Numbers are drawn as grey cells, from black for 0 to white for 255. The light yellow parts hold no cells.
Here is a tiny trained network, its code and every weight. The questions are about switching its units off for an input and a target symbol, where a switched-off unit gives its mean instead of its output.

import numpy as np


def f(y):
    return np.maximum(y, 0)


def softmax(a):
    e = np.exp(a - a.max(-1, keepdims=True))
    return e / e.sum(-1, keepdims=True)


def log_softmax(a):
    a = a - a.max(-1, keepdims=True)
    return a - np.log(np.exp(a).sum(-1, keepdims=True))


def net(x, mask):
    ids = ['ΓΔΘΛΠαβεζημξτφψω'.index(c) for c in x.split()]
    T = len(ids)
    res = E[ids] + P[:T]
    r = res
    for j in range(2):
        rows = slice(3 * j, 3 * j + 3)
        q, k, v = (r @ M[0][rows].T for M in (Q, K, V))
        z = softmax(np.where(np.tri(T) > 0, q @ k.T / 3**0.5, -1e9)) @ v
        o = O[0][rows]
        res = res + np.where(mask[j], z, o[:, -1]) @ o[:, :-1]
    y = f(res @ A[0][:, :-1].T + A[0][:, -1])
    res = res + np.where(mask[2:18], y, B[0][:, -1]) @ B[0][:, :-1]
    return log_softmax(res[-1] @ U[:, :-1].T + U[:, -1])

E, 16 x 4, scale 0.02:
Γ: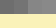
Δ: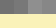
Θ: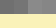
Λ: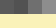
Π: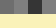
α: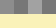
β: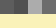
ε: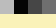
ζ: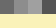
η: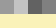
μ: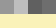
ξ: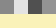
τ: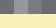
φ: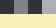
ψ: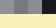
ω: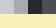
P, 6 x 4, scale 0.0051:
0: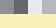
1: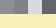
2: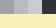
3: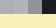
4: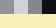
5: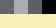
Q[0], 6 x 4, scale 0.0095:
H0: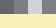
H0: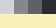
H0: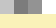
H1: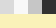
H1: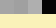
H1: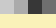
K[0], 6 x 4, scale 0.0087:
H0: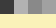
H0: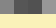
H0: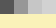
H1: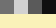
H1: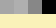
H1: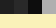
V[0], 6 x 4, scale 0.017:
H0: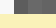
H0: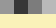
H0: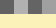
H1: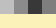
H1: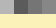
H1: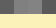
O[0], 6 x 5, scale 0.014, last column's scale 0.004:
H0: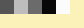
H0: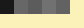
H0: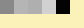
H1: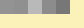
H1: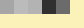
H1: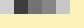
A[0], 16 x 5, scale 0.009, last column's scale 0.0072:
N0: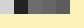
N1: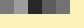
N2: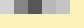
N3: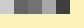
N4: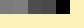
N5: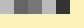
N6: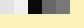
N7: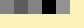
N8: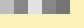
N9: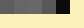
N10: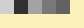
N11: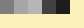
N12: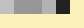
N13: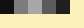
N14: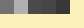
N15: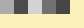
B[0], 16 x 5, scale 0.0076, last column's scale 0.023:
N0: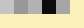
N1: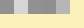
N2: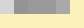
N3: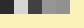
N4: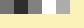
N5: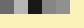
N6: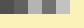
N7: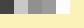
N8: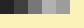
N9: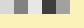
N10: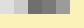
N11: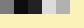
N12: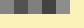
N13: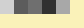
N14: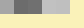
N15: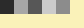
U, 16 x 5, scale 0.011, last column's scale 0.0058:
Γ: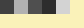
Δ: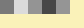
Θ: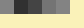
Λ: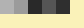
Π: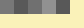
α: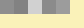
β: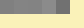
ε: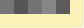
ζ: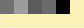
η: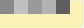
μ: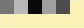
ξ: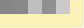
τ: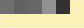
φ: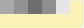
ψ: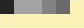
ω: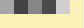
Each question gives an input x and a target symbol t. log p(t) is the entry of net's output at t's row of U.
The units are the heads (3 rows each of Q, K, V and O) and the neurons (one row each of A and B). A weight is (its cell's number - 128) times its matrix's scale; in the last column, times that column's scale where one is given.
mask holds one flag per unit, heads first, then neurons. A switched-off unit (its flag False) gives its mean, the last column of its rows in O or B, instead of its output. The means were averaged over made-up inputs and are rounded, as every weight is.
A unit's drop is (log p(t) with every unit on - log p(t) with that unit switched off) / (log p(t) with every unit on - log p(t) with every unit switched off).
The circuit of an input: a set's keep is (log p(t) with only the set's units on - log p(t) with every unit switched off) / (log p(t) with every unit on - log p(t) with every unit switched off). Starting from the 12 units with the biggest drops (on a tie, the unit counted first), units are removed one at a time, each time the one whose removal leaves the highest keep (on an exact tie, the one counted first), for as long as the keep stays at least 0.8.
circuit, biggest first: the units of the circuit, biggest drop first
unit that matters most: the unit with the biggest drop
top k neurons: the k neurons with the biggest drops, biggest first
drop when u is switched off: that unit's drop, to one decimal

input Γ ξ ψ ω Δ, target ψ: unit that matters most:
N8
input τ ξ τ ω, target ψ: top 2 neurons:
(N6 N7)
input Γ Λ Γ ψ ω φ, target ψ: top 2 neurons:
(N6 N4)
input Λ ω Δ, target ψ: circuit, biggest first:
(H1 N8 N15 N2)
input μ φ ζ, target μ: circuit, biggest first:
(H0 N5 N3 H1)
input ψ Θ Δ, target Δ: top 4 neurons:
(N11 N4 N14 N0)
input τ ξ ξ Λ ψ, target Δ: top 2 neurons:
(N0 N7)
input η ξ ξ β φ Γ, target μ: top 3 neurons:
(N5 N3 N9)
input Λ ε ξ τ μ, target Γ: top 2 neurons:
(N7 N13)
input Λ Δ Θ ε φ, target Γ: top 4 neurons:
(N13 N7 N9 N2)
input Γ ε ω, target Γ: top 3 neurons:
(N7 N13 N11)
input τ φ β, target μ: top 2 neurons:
(N5 N3)
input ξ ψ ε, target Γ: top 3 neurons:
(N7 N13 N11)
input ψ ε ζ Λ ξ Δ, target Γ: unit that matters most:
N2
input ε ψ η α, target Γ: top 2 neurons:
(N7 N2)
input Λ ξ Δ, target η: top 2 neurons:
(N11 N13)
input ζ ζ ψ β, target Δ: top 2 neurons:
(N0 N11)
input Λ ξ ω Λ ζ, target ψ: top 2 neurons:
(N8 N7)
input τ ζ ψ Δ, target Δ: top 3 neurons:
(N11 N0 N4)
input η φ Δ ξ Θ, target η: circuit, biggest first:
(H0)
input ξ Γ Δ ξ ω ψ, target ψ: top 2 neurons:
(N7 N6)
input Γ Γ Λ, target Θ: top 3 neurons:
(N7 N1 N9)
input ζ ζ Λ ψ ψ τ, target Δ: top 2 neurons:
(N0 N7)
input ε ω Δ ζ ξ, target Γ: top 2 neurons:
(N13 N6)
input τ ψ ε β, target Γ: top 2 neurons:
(N7 N2)
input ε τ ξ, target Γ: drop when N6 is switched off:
0.1
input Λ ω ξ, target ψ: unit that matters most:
H1
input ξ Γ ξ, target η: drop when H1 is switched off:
0.2
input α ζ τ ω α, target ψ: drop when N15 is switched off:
0.2
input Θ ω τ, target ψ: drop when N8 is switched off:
0.2
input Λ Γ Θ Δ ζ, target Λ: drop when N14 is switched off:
0.0
